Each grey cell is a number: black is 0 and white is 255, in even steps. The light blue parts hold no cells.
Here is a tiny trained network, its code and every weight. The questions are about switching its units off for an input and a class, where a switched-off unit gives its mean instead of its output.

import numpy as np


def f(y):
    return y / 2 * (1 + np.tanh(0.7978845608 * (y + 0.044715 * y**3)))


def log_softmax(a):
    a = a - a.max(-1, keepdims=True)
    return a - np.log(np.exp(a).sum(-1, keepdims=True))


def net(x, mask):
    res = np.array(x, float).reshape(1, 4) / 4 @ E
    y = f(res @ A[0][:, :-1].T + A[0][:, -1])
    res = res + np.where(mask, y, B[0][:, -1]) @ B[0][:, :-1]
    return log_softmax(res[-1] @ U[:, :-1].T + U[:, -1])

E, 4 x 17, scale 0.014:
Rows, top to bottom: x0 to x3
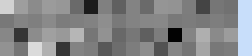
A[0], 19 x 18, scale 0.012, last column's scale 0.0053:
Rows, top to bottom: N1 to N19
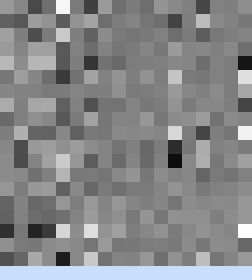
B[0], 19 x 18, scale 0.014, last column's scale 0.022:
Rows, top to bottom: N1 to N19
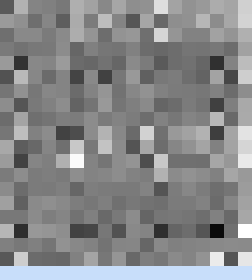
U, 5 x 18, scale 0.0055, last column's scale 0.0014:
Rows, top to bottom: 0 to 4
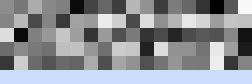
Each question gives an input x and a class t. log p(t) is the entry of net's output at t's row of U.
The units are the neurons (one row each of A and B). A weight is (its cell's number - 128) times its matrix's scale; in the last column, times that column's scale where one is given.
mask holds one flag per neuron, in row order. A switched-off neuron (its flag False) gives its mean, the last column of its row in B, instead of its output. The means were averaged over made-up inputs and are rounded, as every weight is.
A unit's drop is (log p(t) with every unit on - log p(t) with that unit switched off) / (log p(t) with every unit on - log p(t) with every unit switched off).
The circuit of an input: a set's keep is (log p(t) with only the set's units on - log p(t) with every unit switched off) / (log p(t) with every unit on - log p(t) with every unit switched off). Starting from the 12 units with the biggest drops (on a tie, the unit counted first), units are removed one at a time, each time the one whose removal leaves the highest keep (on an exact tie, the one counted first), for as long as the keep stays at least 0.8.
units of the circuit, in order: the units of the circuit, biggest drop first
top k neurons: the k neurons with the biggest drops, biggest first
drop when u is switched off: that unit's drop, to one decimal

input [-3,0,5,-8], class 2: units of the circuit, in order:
N17
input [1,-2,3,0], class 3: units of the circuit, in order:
N17, N10
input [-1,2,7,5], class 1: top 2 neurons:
N17, N2
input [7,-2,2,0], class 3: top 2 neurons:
N17, N1
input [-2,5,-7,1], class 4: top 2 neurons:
N6, N17
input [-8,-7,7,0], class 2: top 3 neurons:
N17, N12, N10
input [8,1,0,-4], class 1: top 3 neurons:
N10, N12, N6
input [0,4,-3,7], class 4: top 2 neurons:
N17, N19
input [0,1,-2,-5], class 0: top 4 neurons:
N17, N2, N11, N19
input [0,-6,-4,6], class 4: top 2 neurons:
N17, N19
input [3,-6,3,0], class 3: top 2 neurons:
N17, N10
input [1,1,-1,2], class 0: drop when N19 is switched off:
0.4
